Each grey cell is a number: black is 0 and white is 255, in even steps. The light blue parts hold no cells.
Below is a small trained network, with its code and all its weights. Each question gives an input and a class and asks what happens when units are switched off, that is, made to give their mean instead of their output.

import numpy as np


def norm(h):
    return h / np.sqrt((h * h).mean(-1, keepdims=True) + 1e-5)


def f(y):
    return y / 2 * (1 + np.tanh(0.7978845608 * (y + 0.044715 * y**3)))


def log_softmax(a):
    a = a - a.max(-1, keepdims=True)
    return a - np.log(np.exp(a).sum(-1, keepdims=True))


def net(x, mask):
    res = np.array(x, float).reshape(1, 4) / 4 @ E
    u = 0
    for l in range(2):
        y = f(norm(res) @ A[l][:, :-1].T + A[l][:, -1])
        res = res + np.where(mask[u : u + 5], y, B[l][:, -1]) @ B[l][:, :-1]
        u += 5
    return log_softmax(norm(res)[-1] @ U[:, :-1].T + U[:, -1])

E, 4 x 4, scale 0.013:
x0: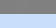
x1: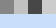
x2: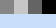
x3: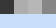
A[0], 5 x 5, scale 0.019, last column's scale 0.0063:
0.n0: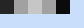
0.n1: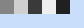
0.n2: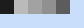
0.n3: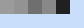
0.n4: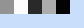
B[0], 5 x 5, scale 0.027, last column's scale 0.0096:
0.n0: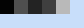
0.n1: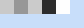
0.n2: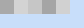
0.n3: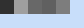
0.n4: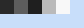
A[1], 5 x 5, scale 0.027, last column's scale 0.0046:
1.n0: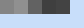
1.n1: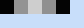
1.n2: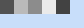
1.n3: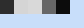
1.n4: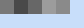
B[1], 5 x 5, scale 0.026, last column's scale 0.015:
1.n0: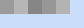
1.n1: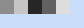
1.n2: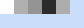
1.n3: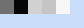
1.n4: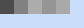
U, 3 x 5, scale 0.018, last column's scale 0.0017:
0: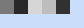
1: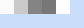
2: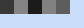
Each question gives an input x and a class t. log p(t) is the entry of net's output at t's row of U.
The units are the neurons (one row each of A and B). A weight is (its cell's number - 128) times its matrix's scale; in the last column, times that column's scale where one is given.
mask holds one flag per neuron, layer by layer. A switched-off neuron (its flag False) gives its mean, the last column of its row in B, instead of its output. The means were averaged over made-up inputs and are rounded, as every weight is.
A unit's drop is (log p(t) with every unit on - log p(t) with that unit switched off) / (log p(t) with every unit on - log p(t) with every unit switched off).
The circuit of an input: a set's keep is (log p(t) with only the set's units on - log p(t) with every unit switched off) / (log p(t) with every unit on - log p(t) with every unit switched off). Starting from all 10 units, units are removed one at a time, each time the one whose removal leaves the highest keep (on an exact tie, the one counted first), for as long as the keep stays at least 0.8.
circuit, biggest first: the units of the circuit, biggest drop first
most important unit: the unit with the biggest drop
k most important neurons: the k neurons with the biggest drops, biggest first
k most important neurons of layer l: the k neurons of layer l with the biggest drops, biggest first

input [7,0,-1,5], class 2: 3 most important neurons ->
[0.n0 1.n1 0.n1]
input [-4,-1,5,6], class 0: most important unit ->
1.n3
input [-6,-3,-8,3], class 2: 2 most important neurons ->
[0.n0 0.n2]
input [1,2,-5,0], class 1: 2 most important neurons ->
[1.n3 0.n2]
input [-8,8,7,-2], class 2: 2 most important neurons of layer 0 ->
[0.n4 0.n2]
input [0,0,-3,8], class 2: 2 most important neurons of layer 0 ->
[0.n0 0.n1]
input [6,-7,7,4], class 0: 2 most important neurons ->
[1.n3 0.n4]
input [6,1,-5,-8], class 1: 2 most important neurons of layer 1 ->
[1.n3 1.n4]
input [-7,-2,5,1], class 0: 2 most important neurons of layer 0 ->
[0.n4 0.n1]
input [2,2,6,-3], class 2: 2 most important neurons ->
[0.n2 1.n3]
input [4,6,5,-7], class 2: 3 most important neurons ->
[0.n4 1.n3 0.n2]
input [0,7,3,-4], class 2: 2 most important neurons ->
[0.n4 1.n3]
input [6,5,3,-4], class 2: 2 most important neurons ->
[0.n4 1.n3]
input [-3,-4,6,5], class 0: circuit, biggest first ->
[1.n3]
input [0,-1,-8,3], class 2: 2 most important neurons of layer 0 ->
[0.n0 0.n2]
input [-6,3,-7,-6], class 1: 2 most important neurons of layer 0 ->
[0.n4 0.n1]
